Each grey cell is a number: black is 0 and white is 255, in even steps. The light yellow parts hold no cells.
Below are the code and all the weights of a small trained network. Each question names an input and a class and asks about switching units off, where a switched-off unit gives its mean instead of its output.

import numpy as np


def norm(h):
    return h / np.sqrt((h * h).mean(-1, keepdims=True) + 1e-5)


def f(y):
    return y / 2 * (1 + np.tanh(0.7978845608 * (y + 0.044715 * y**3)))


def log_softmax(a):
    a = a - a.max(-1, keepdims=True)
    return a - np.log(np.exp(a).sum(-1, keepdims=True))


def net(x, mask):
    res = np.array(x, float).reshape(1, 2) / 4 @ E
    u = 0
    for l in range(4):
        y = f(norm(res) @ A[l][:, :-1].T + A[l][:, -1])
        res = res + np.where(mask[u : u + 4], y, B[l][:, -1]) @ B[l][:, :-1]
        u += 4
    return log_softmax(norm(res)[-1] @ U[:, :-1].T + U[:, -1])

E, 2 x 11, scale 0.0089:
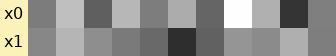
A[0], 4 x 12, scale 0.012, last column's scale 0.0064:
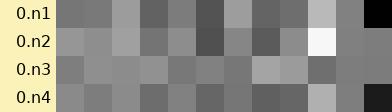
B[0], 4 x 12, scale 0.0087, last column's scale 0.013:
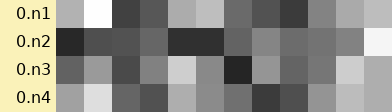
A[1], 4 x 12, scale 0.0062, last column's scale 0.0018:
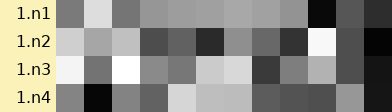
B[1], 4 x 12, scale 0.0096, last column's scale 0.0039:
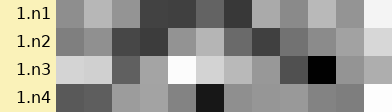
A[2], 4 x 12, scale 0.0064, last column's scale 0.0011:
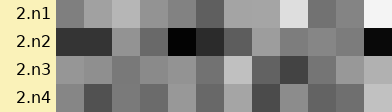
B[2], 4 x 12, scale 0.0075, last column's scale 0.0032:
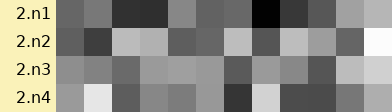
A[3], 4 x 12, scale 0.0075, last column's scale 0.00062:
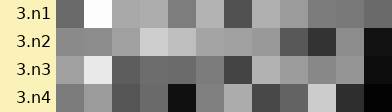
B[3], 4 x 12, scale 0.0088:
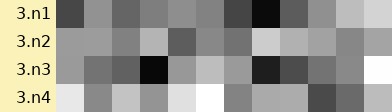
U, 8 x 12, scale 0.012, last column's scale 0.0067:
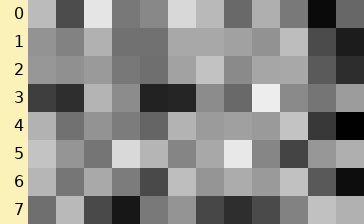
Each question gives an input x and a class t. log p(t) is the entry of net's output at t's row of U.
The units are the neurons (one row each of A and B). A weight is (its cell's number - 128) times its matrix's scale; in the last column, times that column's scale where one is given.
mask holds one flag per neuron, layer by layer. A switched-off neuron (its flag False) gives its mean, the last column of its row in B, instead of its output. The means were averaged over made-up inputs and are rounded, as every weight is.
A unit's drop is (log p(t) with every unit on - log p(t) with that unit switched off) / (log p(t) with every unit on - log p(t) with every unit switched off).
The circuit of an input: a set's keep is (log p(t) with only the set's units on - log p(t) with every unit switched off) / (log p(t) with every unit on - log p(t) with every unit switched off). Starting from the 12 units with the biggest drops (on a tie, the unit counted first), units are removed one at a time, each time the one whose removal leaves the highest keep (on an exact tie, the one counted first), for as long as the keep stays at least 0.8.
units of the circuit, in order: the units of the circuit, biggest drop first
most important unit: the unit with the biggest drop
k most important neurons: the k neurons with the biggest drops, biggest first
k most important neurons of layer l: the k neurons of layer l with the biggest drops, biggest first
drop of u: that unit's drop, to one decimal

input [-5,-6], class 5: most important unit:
0.n2
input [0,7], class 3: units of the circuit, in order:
(0.n2, 2.n2, 3.n3)
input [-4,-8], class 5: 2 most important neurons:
(0.n2, 1.n3)
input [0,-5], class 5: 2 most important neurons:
(0.n3, 1.n3)
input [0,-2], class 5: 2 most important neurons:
(0.n1, 0.n3)
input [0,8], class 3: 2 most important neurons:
(0.n2, 2.n2)
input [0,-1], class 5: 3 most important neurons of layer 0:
(0.n1, 0.n3, 0.n2)
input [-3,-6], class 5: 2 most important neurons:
(0.n2, 1.n3)
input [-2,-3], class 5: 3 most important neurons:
(0.n3, 0.n2, 1.n3)
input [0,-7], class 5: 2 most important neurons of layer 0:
(0.n3, 0.n2)
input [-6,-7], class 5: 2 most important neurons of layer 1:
(1.n3, 1.n4)
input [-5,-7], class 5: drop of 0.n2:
0.8
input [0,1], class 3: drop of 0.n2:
1.0
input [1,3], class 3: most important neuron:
(0.n1)
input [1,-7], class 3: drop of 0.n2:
0.0
